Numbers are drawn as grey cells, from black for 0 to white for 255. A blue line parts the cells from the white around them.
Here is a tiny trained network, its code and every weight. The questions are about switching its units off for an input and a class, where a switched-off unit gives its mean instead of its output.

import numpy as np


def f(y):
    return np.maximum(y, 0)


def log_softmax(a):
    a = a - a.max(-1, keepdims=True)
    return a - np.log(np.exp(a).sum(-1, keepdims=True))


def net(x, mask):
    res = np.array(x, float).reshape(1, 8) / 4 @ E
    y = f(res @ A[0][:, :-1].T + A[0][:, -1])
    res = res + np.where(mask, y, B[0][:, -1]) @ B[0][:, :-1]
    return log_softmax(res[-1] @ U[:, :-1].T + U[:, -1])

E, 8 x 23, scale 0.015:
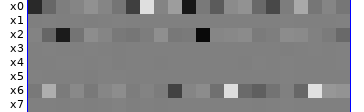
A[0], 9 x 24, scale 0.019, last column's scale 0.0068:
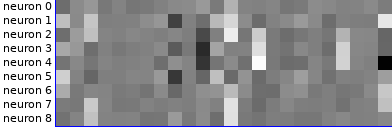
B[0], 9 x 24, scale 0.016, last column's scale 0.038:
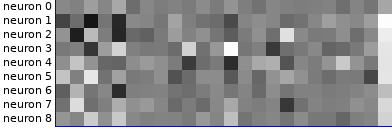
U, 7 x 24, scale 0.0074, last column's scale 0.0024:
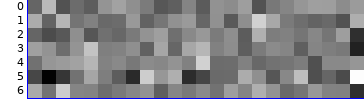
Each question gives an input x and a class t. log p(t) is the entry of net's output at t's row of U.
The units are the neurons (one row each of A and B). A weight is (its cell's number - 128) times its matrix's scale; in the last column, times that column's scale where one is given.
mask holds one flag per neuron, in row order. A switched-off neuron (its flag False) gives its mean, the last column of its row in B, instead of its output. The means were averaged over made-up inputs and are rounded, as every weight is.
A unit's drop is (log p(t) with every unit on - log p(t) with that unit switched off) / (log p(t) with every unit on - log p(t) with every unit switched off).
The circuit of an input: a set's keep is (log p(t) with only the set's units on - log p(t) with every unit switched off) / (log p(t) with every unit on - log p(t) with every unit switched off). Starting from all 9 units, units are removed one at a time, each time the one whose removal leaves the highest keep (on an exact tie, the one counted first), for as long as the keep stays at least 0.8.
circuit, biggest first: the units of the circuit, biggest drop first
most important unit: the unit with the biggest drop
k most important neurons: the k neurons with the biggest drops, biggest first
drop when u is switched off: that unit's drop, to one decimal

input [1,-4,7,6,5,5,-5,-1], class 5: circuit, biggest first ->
neuron 4
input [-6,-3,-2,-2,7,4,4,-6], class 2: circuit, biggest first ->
neuron 3; neuron 1
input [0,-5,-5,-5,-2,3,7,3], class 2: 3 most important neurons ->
neuron 2; neuron 3; neuron 5
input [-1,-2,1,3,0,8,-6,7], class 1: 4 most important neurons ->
neuron 1; neuron 4; neuron 3; neuron 7
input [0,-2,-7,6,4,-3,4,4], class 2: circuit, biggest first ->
neuron 2; neuron 1
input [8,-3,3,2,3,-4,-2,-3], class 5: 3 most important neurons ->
neuron 4; neuron 5; neuron 7
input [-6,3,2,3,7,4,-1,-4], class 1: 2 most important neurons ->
neuron 5; neuron 4
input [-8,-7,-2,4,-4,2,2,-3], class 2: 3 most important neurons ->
neuron 1; neuron 3; neuron 4
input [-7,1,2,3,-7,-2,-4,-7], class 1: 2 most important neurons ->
neuron 5; neuron 4
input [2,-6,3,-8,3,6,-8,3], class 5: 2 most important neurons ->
neuron 5; neuron 4
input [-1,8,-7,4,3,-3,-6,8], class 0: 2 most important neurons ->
neuron 1; neuron 3
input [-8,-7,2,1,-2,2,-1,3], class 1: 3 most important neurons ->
neuron 5; neuron 4; neuron 7
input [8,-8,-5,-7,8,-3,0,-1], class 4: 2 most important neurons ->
neuron 7; neuron 5
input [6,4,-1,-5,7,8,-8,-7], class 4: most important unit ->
neuron 1
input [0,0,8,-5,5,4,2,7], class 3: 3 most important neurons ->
neuron 1; neuron 2; neuron 6
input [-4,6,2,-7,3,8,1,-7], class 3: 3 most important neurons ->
neuron 2; neuron 3; neuron 4
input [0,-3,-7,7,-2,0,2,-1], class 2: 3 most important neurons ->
neuron 2; neuron 1; neuron 5
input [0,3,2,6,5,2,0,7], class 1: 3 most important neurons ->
neuron 1; neuron 3; neuron 4
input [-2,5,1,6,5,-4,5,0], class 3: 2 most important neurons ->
neuron 3; neuron 1
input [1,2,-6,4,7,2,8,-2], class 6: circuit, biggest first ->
neuron 2
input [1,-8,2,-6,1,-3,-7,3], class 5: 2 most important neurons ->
neuron 5; neuron 4
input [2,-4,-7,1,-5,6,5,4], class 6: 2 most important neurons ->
neuron 2; neuron 8
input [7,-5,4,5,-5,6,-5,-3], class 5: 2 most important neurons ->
neuron 4; neuron 5
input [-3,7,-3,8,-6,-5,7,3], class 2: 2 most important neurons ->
neuron 2; neuron 3
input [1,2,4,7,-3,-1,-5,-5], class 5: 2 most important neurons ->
neuron 5; neuron 4
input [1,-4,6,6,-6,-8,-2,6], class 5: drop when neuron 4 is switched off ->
1.0
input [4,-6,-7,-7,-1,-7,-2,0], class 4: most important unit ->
neuron 7
